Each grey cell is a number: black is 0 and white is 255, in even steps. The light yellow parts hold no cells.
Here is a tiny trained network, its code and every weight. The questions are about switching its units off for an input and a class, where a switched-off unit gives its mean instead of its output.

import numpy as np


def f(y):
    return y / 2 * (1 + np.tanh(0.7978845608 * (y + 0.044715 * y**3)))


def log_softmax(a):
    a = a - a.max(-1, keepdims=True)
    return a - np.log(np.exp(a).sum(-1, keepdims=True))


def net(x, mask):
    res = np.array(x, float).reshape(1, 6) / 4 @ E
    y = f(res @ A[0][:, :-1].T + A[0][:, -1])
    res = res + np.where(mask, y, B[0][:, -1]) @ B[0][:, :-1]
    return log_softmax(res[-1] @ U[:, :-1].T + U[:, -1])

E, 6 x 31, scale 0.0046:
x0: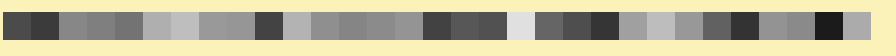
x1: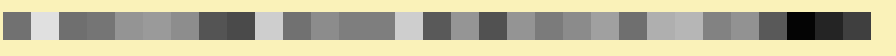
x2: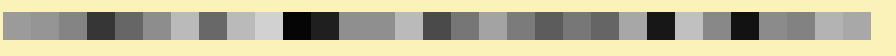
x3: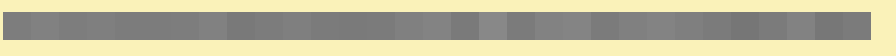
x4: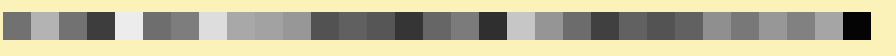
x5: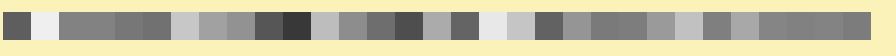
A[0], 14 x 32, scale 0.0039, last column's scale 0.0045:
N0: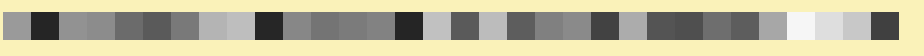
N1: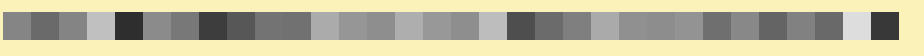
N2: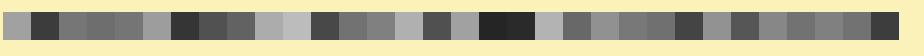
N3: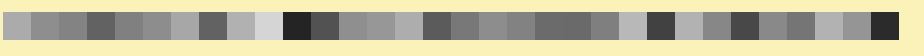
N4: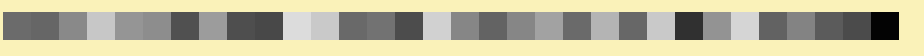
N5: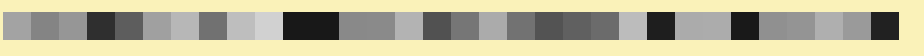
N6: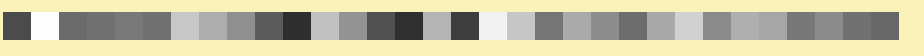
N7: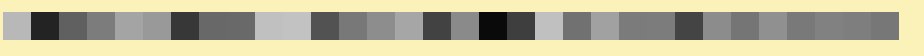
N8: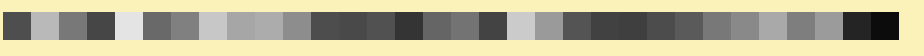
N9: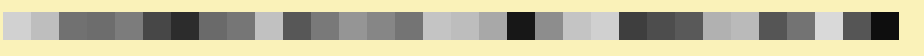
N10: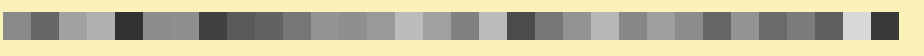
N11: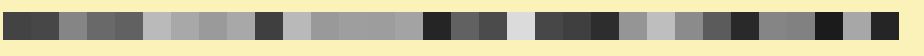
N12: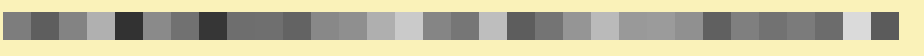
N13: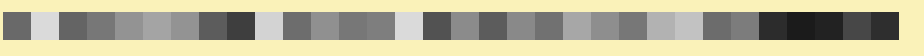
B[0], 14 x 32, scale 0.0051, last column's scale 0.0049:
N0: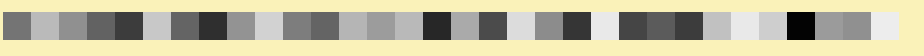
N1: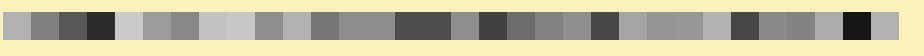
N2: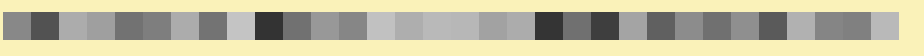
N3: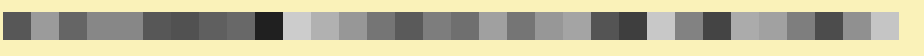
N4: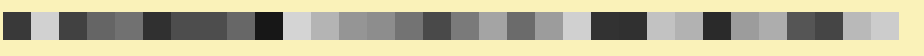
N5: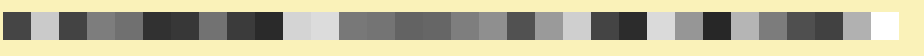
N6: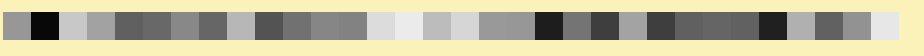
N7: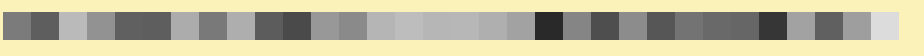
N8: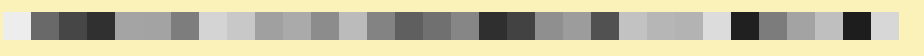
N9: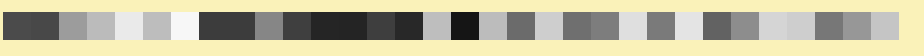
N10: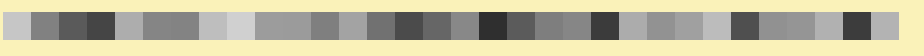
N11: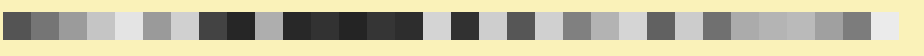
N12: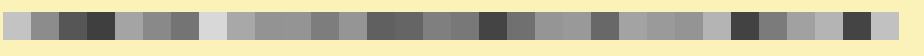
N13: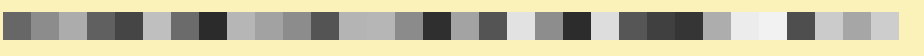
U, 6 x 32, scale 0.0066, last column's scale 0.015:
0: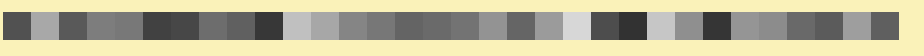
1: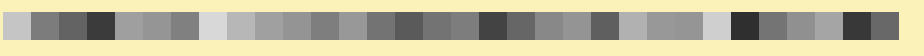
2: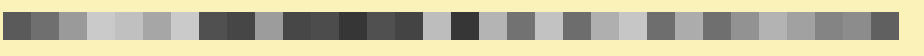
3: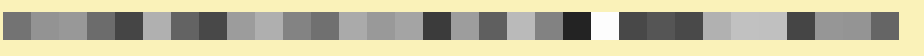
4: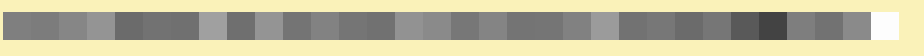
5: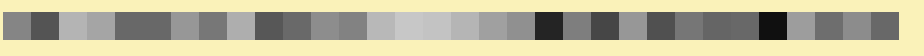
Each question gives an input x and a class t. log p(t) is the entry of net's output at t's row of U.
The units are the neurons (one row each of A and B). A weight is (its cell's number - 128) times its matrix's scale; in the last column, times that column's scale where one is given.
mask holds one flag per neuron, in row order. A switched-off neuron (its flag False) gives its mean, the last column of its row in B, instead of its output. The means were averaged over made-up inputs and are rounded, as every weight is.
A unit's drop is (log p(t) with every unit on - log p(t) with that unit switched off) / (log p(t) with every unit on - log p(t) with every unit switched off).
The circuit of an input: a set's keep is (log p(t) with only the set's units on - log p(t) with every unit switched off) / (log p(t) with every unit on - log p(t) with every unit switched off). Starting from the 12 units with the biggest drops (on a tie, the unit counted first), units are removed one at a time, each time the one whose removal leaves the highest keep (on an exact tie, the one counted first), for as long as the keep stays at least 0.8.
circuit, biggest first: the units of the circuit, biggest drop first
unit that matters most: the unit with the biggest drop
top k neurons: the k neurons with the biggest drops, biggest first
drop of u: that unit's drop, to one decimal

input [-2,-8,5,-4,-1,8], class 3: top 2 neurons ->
[N0, N7]
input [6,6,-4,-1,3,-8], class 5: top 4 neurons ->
[N7, N2, N0, N9]
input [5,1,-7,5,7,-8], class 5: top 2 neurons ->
[N7, N2]
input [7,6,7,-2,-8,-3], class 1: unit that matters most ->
N12
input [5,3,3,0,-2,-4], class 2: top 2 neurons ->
[N11, N6]
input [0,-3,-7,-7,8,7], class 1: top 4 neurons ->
[N8, N5, N3, N7]
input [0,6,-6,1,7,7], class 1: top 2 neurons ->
[N8, N5]
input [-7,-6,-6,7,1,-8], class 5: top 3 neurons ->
[N7, N2, N11]
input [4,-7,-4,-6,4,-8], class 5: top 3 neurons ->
[N7, N2, N13]
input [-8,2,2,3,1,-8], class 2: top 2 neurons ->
[N9, N6]
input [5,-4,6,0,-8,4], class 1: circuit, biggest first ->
[N12, N1]
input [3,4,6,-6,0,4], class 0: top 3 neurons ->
[N5, N3, N0]
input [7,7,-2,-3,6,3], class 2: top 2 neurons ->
[N11, N0]
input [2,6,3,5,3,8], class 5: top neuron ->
[N6]
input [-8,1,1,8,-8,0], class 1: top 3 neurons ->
[N1, N10, N12]
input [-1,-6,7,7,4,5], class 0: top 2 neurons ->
[N5, N3]
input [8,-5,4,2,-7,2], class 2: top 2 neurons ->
[N11, N8]
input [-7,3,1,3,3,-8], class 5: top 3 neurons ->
[N7, N2, N11]
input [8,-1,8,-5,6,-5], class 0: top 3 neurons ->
[N5, N3, N9]
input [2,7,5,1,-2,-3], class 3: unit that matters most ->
N13
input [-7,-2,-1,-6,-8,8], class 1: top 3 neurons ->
[N1, N10, N12]
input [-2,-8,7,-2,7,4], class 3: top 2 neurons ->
[N0, N4]
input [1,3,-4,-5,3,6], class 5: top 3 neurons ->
[N6, N5, N0]
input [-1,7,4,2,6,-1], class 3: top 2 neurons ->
[N13, N12]
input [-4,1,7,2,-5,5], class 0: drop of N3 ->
0.2
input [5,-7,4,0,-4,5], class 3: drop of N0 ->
1.3
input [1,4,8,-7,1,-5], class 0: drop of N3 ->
0.1
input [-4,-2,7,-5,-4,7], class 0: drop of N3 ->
0.4
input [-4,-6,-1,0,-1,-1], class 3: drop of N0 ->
0.7
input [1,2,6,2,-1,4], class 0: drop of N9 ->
0.0
